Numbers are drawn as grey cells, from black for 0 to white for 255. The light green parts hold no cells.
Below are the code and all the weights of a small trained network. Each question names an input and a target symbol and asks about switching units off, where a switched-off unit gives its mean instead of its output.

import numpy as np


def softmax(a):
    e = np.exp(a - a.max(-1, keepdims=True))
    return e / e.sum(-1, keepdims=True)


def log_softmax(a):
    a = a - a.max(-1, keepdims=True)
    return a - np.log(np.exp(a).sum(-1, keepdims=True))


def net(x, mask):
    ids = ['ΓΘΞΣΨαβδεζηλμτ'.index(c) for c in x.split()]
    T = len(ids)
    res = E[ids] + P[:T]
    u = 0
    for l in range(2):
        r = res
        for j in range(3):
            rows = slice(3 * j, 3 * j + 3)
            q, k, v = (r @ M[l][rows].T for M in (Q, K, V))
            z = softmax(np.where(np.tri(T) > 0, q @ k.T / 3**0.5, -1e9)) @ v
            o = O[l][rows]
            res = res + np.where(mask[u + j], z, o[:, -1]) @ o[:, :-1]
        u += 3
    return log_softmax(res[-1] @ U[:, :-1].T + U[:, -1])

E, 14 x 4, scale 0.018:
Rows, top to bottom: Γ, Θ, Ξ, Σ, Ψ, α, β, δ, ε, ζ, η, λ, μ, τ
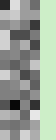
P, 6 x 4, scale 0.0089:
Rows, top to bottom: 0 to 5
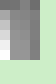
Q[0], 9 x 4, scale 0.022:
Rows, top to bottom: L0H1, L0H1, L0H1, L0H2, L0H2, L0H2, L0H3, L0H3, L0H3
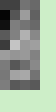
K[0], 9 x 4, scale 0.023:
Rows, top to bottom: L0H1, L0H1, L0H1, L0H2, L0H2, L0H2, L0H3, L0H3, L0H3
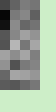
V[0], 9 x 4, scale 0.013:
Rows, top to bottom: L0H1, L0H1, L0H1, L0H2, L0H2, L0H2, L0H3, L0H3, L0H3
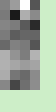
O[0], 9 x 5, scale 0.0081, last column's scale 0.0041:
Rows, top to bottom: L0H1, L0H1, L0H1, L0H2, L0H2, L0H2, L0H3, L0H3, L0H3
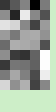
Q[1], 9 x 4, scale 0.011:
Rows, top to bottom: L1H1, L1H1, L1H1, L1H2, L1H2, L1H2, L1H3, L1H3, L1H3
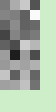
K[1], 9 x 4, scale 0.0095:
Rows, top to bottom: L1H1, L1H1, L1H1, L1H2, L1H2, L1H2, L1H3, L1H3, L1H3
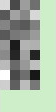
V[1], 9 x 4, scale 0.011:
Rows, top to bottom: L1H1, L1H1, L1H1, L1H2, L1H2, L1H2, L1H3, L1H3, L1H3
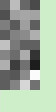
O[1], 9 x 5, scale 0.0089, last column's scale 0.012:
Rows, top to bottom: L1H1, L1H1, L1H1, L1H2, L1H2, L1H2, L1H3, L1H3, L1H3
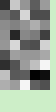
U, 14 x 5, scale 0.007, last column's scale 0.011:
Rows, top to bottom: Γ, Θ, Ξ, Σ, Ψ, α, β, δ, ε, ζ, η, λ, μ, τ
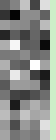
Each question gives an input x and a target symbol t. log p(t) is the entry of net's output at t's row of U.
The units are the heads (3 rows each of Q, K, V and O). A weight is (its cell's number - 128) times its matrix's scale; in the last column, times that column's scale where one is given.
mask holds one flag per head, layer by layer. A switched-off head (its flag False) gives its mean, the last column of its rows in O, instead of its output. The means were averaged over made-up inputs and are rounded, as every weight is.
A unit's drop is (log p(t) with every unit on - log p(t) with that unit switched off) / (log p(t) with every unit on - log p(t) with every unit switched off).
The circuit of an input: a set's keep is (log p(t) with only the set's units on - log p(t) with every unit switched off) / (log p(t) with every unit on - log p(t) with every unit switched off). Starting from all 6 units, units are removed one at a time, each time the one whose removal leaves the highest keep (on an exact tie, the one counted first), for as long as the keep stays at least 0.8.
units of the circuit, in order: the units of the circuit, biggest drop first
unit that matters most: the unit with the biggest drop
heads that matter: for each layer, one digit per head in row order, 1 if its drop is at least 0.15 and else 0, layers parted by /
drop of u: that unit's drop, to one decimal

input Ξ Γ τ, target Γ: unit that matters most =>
L1H3
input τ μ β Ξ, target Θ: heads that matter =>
100 / 010
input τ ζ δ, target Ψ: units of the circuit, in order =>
(L1H2, L0H1)
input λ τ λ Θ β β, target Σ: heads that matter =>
110 / 000
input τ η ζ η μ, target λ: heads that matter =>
011 / 101
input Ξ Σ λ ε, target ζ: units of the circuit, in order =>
(L0H1, L1H3, L1H2)
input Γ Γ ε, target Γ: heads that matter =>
010 / 111
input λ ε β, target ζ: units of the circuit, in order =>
(L1H3, L0H1)
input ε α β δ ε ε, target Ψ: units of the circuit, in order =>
(L0H1, L1H2)
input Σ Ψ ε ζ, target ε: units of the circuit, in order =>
(L0H1, L1H3, L1H2)
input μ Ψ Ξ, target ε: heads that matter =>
100 / 001
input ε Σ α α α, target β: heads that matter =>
101 / 001
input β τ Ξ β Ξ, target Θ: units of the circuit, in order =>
(L0H1, L1H3)
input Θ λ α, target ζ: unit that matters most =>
L1H3
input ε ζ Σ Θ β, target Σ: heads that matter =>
111 / 100
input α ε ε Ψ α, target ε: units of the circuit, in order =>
(L0H1, L1H3, L1H2)
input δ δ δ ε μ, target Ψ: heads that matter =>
100 / 010
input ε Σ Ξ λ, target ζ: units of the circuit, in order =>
(L1H3, L0H1, L1H2)
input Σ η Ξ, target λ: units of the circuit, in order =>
(L0H2, L0H1, L1H3, L0H3)
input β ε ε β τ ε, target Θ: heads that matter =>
100 / 000
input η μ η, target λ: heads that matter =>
010 / 000
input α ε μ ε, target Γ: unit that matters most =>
L0H1
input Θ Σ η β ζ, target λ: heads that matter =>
111 / 001
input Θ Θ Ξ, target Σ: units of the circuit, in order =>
(L0H1, L0H3)
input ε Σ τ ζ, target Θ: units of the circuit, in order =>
(L0H1, L1H2)
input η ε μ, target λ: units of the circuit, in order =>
(L0H2, L1H3, L0H1, L0H3)
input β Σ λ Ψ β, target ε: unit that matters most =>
L0H1
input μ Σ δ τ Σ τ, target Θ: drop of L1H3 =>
0.1
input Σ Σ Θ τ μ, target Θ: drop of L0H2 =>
0.0
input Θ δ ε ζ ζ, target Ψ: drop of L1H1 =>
0.1
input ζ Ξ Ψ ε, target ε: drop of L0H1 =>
0.8
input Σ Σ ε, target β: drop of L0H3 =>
0.2
